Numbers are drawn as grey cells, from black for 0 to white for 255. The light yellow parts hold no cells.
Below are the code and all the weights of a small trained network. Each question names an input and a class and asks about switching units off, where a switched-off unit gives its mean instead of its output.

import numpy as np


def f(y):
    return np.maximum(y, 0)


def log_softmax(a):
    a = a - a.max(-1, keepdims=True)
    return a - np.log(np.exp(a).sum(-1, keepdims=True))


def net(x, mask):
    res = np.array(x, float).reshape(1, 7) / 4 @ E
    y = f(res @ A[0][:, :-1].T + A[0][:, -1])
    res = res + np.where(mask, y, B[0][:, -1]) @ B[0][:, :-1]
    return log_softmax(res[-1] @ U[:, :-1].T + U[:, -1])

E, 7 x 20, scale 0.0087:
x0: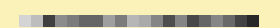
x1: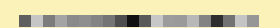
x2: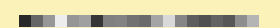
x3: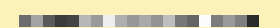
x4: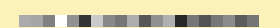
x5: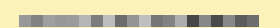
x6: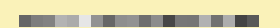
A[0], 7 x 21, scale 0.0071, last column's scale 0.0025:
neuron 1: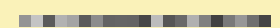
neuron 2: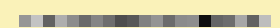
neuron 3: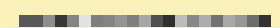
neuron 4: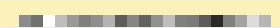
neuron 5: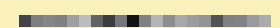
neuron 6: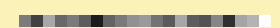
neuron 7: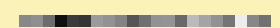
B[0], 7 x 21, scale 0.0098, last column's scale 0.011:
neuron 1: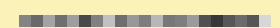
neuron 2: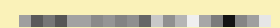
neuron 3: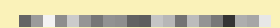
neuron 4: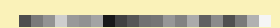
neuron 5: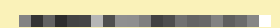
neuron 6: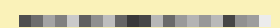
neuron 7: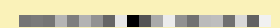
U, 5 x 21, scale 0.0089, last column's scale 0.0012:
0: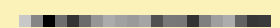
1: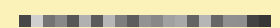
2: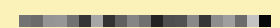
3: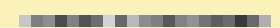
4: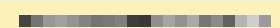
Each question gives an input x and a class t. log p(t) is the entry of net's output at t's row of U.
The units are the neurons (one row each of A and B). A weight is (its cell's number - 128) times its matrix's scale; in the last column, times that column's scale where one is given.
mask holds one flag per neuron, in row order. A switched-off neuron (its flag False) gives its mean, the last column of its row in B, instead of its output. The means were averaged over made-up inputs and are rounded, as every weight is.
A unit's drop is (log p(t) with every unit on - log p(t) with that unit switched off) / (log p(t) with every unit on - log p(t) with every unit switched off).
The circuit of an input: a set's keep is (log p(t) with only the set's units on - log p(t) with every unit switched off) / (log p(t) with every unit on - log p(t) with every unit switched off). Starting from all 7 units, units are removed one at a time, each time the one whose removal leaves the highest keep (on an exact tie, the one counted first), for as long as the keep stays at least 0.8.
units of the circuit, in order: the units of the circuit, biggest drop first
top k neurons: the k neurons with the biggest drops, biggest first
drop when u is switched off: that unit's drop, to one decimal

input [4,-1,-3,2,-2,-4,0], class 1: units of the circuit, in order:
neuron 4; neuron 6; neuron 5
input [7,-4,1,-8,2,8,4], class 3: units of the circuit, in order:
neuron 7
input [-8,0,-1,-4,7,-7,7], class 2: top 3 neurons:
neuron 7; neuron 3; neuron 6
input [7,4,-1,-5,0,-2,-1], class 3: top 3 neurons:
neuron 7; neuron 4; neuron 1
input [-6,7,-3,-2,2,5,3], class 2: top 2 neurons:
neuron 5; neuron 7
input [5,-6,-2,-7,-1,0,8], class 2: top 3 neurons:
neuron 7; neuron 2; neuron 1
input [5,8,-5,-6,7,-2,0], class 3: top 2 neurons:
neuron 1; neuron 7
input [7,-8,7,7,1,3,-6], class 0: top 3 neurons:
neuron 3; neuron 2; neuron 1
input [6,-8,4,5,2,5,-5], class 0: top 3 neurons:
neuron 3; neuron 2; neuron 1
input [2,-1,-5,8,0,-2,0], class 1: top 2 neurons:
neuron 4; neuron 6
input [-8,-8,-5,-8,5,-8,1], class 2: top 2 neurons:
neuron 3; neuron 2
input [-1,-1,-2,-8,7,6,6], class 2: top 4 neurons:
neuron 7; neuron 3; neuron 6; neuron 4
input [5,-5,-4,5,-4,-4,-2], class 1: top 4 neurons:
neuron 4; neuron 6; neuron 2; neuron 5
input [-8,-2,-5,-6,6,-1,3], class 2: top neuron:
neuron 7
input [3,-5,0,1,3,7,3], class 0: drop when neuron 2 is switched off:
0.2
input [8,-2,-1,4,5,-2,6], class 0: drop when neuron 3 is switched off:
0.2
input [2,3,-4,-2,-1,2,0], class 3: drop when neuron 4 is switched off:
0.3
